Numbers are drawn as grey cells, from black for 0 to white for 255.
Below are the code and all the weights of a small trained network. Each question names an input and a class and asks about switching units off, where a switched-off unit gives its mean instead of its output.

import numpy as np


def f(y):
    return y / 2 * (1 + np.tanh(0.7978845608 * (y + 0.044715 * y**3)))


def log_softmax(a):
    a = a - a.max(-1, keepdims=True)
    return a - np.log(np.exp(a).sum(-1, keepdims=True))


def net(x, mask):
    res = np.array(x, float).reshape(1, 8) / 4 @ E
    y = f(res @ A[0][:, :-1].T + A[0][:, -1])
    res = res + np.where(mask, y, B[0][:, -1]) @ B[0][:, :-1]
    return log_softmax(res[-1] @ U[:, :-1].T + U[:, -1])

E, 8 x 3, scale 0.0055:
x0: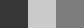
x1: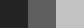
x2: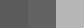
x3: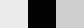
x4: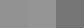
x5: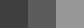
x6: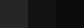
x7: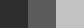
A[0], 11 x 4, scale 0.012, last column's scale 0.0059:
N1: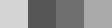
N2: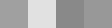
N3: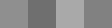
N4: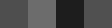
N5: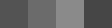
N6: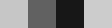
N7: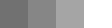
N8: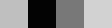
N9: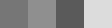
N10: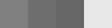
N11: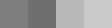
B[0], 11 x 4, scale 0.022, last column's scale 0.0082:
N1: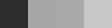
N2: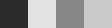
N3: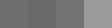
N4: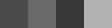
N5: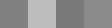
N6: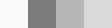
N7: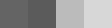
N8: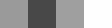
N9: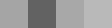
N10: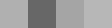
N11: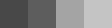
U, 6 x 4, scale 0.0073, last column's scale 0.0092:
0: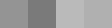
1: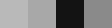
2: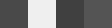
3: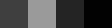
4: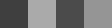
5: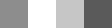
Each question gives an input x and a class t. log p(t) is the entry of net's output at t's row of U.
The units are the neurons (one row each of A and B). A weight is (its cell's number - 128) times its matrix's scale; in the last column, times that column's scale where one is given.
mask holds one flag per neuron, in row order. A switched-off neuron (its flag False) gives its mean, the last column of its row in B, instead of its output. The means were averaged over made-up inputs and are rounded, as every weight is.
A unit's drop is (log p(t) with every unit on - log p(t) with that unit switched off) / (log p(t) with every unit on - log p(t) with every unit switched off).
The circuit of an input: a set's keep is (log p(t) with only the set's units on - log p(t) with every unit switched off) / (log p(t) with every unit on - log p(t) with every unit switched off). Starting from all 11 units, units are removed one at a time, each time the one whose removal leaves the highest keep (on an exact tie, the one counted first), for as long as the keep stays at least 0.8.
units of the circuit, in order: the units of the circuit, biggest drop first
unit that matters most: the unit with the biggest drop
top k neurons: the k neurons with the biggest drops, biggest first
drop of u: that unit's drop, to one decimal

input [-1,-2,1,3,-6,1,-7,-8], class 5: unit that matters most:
N2
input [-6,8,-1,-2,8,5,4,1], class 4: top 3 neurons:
(N6, N4, N5)
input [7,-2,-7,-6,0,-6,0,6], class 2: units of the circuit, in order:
(N2, N6)
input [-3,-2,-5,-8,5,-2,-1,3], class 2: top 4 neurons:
(N2, N8, N4, N7)
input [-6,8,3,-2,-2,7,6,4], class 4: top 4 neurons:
(N6, N4, N5, N9)
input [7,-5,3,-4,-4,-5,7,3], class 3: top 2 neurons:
(N4, N8)
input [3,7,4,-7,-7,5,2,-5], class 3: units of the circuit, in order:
(N4, N6)
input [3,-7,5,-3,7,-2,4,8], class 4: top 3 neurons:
(N6, N8, N4)
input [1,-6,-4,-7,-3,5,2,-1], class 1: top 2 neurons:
(N4, N1)
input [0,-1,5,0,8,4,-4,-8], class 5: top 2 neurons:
(N2, N4)
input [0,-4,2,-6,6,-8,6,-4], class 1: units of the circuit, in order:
(N4, N7, N6)
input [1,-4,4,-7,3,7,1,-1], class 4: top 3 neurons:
(N6, N4, N8)
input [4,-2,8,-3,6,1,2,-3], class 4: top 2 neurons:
(N6, N8)
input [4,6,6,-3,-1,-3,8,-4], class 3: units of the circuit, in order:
(N4)
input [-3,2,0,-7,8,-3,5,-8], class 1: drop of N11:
0.1
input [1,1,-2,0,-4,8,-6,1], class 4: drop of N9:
0.2
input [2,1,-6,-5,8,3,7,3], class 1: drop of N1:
0.2
